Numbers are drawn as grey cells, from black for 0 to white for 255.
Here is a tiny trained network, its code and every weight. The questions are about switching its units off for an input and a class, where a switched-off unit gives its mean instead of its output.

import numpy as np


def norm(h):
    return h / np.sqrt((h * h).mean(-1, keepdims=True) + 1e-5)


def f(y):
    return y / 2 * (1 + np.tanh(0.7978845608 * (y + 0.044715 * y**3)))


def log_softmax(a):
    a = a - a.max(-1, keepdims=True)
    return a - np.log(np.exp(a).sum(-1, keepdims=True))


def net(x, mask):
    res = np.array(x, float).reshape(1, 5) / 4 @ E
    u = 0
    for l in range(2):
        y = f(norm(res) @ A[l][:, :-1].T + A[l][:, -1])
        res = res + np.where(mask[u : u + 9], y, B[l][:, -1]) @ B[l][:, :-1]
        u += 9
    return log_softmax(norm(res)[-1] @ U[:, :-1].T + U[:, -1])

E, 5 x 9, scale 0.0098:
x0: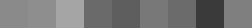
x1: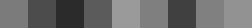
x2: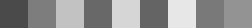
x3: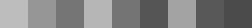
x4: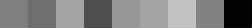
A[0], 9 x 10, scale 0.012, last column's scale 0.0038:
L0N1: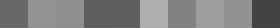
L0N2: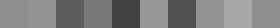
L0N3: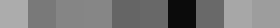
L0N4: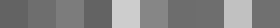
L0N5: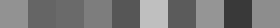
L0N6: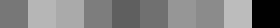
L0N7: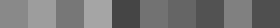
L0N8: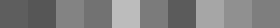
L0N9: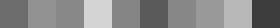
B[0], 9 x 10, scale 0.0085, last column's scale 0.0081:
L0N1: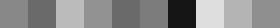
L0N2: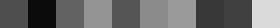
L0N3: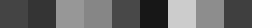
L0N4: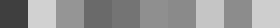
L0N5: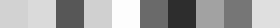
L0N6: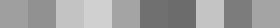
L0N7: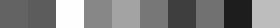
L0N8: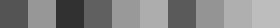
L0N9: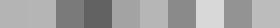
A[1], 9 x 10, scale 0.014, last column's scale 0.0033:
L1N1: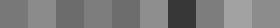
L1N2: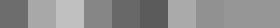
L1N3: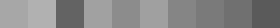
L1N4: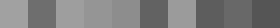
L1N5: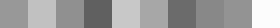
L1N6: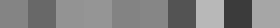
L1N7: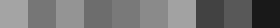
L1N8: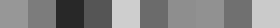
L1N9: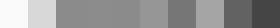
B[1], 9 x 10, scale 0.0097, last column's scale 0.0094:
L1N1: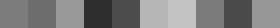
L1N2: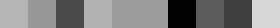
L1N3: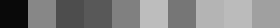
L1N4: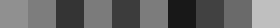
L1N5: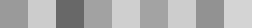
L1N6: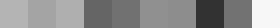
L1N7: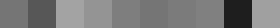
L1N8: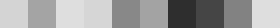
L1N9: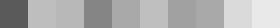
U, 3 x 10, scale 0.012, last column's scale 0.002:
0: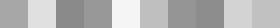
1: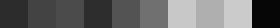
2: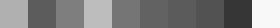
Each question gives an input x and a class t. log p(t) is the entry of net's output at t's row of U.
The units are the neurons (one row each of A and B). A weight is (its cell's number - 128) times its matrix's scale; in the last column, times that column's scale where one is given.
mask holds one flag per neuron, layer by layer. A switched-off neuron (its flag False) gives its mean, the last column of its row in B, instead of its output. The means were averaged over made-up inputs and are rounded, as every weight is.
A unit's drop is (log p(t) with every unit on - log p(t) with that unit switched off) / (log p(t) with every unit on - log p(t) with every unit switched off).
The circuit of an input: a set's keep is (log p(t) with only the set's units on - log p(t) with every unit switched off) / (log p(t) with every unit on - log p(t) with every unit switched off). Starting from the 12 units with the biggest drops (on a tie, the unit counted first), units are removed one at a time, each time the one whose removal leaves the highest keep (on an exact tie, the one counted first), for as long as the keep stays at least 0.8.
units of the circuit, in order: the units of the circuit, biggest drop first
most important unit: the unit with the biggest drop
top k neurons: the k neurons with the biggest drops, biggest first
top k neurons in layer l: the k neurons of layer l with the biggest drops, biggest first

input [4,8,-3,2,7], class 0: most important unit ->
L0N5
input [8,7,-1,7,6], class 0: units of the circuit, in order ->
[L0N2, L1N9]
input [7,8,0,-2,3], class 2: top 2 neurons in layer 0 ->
[L0N3, L0N9]
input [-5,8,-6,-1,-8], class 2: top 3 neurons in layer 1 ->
[L1N9, L1N5, L1N3]
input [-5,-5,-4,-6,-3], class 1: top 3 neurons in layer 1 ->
[L1N8, L1N2, L1N4]
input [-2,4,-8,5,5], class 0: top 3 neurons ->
[L0N5, L1N9, L1N3]
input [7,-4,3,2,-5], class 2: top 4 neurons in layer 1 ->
[L1N2, L1N4, L1N5, L1N3]
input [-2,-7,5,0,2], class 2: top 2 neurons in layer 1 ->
[L1N2, L1N9]
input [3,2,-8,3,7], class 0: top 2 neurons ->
[L0N5, L1N9]
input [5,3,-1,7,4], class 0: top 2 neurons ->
[L0N3, L0N2]
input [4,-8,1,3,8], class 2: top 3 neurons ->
[L0N5, L0N9, L1N7]
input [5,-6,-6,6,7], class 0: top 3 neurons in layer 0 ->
[L0N3, L0N5, L0N2]
